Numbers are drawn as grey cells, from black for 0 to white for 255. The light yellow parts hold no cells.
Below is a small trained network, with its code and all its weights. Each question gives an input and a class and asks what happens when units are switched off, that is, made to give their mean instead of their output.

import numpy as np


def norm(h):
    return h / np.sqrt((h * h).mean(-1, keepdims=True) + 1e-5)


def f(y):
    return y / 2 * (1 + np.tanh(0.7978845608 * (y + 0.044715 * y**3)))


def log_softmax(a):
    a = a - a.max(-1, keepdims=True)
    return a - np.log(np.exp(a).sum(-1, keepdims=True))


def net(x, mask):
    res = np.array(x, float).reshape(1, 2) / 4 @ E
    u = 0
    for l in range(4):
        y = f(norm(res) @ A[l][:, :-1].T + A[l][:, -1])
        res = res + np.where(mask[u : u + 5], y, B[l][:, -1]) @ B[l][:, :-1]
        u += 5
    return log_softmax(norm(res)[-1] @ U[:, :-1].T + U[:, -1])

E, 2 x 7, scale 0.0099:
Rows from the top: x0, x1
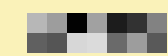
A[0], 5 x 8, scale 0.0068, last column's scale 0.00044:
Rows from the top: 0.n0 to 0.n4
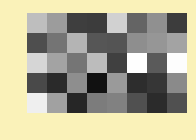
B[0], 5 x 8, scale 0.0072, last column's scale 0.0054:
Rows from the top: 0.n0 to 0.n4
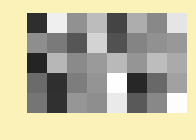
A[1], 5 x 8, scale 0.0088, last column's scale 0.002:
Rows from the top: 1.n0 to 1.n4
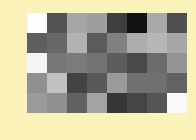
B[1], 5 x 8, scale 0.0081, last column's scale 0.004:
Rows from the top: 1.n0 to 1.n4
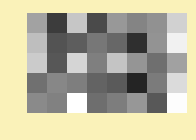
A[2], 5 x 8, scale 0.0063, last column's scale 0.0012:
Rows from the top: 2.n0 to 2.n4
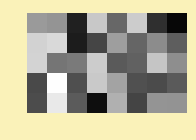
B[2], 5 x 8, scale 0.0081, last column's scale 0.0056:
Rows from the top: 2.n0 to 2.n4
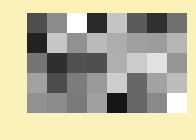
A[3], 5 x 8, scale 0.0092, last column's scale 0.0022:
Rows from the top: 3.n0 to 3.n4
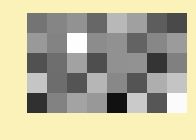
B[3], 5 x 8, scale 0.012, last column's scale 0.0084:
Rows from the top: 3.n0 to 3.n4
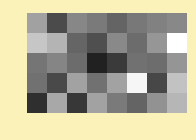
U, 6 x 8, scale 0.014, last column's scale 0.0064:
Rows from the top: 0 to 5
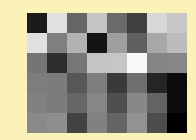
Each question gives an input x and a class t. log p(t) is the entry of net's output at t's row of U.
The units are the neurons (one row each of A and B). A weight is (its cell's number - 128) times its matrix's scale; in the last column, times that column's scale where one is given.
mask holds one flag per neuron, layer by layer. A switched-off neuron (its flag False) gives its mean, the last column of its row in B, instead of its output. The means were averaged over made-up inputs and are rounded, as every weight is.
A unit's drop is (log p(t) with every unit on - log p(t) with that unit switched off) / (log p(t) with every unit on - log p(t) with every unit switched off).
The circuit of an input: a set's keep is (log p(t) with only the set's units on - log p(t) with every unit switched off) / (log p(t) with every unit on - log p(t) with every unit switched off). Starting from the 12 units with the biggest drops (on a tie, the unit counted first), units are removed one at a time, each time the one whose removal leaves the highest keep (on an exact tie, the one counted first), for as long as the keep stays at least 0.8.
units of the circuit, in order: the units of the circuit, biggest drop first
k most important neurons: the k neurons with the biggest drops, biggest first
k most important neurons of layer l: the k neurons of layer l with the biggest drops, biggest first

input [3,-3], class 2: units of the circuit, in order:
(3.n3)
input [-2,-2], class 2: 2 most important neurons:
(2.n3 1.n4)
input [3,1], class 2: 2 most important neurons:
(0.n4 0.n2)
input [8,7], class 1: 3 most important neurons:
(0.n0 1.n0 1.n4)
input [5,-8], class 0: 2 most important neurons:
(0.n0 2.n1)
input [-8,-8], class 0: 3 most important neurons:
(1.n4 0.n4 2.n4)
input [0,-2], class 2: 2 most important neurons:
(2.n3 3.n3)
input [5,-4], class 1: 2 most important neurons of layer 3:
(3.n4 3.n3)
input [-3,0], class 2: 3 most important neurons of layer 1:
(1.n4 1.n1 1.n0)
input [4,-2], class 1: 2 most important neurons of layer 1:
(1.n4 1.n0)
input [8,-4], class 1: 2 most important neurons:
(1.n4 1.n0)
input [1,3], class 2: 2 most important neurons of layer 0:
(0.n2 0.n0)
